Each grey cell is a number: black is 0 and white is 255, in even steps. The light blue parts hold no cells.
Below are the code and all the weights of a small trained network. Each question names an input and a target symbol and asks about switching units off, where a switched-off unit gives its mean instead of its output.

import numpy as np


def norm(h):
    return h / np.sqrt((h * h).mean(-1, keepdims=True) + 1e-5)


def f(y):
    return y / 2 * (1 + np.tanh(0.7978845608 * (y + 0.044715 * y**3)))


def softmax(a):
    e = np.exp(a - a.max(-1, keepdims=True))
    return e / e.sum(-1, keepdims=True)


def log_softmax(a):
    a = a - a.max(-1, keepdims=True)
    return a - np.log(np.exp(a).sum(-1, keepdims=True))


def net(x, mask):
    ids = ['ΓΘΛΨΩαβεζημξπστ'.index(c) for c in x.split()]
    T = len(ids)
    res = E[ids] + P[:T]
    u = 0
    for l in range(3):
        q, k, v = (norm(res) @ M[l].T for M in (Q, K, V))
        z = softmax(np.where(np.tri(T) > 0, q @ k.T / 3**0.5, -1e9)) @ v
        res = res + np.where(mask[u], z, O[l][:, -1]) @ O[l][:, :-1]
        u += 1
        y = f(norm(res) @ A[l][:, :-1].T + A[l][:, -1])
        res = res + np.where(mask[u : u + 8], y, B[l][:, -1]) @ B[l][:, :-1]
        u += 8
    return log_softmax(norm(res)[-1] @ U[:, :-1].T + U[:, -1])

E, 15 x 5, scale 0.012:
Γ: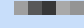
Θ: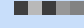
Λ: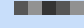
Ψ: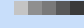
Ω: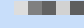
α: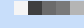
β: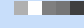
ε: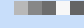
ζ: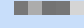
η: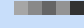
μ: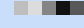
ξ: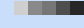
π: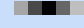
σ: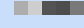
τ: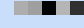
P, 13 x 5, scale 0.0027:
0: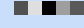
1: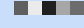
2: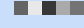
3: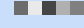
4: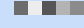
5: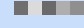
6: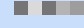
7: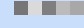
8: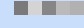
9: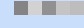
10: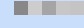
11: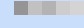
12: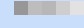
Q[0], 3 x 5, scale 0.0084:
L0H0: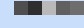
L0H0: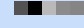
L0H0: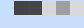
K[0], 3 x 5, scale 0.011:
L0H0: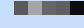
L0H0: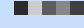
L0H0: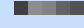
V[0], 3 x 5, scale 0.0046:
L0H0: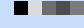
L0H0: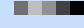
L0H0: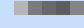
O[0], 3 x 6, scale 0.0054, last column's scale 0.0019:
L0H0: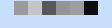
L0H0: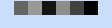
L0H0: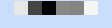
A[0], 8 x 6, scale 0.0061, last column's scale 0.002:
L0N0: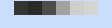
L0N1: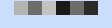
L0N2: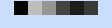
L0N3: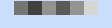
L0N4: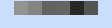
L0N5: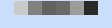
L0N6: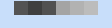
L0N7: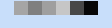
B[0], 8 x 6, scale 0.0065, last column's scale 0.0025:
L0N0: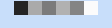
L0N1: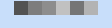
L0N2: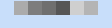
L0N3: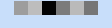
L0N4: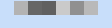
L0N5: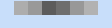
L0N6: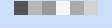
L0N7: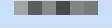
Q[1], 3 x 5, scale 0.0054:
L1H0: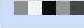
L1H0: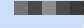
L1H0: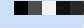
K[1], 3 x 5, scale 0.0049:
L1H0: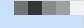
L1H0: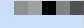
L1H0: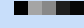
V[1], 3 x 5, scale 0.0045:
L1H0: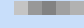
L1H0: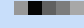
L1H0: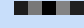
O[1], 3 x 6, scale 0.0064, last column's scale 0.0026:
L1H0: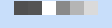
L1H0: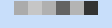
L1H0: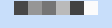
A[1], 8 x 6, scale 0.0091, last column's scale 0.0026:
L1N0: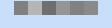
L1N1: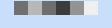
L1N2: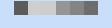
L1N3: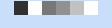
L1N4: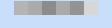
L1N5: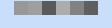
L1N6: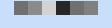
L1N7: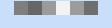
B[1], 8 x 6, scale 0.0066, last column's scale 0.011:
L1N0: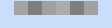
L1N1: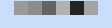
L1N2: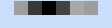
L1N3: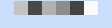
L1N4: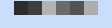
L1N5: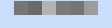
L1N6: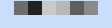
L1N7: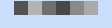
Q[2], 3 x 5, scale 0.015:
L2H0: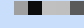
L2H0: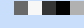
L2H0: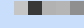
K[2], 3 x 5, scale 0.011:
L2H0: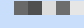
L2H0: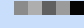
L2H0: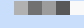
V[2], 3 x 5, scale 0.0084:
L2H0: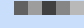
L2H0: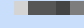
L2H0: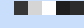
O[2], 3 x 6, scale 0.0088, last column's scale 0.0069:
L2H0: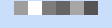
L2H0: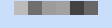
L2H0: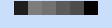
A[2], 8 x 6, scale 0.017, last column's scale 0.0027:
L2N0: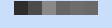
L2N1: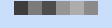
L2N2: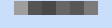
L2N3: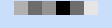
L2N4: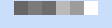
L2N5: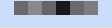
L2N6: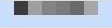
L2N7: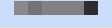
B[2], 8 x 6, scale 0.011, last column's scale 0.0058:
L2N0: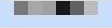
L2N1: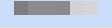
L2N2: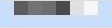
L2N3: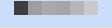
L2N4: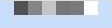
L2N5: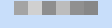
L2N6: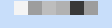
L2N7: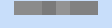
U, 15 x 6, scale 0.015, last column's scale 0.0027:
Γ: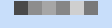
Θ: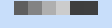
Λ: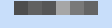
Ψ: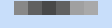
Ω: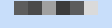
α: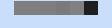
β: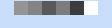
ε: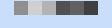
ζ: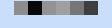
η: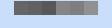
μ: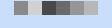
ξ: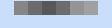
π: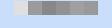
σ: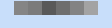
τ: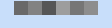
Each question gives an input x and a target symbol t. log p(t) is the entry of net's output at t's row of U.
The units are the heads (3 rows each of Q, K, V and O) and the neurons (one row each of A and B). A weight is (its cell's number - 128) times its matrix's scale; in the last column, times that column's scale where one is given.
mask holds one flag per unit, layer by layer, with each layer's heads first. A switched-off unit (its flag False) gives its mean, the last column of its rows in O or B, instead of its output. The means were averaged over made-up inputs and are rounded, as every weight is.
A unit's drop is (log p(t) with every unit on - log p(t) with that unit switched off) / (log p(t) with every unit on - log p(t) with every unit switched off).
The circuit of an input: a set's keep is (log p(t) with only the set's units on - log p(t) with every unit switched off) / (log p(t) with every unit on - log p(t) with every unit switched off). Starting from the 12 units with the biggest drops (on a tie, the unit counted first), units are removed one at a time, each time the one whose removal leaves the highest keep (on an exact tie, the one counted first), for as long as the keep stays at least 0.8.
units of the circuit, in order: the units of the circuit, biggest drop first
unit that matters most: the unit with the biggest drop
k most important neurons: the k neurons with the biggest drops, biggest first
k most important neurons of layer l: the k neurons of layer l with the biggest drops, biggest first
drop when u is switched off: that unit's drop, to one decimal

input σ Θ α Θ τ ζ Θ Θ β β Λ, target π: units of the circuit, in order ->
(L2H0; L1N3)
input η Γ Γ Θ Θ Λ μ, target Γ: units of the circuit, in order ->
(L2N3)
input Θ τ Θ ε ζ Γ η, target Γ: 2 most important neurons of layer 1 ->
(L1N1; L1N3)
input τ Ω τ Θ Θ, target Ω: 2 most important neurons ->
(L1N3; L1N2)
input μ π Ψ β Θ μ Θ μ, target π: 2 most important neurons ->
(L1N6; L1N1)
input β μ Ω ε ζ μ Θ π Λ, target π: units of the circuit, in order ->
(L1N3; L2H0)
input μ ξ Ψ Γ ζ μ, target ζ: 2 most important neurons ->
(L0N0; L1N6)
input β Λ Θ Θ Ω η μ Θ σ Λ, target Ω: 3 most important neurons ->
(L1N3; L1N2; L2N0)
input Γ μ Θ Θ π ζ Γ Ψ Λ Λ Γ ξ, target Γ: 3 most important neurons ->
(L1N1; L1N3; L0N6)
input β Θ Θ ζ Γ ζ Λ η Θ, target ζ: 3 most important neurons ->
(L0N0; L1N3; L1N2)
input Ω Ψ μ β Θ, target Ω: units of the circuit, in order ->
(L2H0; L2N0)
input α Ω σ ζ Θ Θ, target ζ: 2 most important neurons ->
(L1N3; L1N2)
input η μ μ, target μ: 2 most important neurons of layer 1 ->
(L1N3; L1N1)
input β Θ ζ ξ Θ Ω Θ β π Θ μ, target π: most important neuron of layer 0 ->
(L0N6)
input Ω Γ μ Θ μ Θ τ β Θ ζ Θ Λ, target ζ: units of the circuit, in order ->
(L1N3; L2H0)
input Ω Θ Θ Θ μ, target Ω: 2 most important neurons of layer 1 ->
(L1N6; L1N2)
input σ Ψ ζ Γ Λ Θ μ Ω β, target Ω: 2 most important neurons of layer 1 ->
(L1N3; L1N1)
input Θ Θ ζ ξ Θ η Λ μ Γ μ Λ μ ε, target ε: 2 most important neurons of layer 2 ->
(L2N0; L2N6)
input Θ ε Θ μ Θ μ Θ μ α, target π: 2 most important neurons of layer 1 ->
(L1N3; L1N6)
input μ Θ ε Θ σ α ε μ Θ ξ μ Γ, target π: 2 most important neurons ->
(L1N3; L0N3)
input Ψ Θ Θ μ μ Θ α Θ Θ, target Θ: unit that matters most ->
L0H0
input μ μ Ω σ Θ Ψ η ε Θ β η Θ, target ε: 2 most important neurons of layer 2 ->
(L2N0; L2N6)
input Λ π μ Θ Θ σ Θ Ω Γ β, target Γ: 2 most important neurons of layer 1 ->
(L1N2; L1N7)
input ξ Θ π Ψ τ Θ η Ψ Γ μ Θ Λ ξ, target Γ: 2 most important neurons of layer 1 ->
(L1N1; L1N7)
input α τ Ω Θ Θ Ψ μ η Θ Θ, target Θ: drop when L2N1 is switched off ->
0.2
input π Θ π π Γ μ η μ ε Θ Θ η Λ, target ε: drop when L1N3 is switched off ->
0.8
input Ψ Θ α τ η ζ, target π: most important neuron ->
(L0N3)
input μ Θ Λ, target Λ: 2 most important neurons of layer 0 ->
(L0N1; L0N2)
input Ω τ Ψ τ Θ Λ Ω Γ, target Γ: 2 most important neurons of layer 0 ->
(L0N6; L0N0)
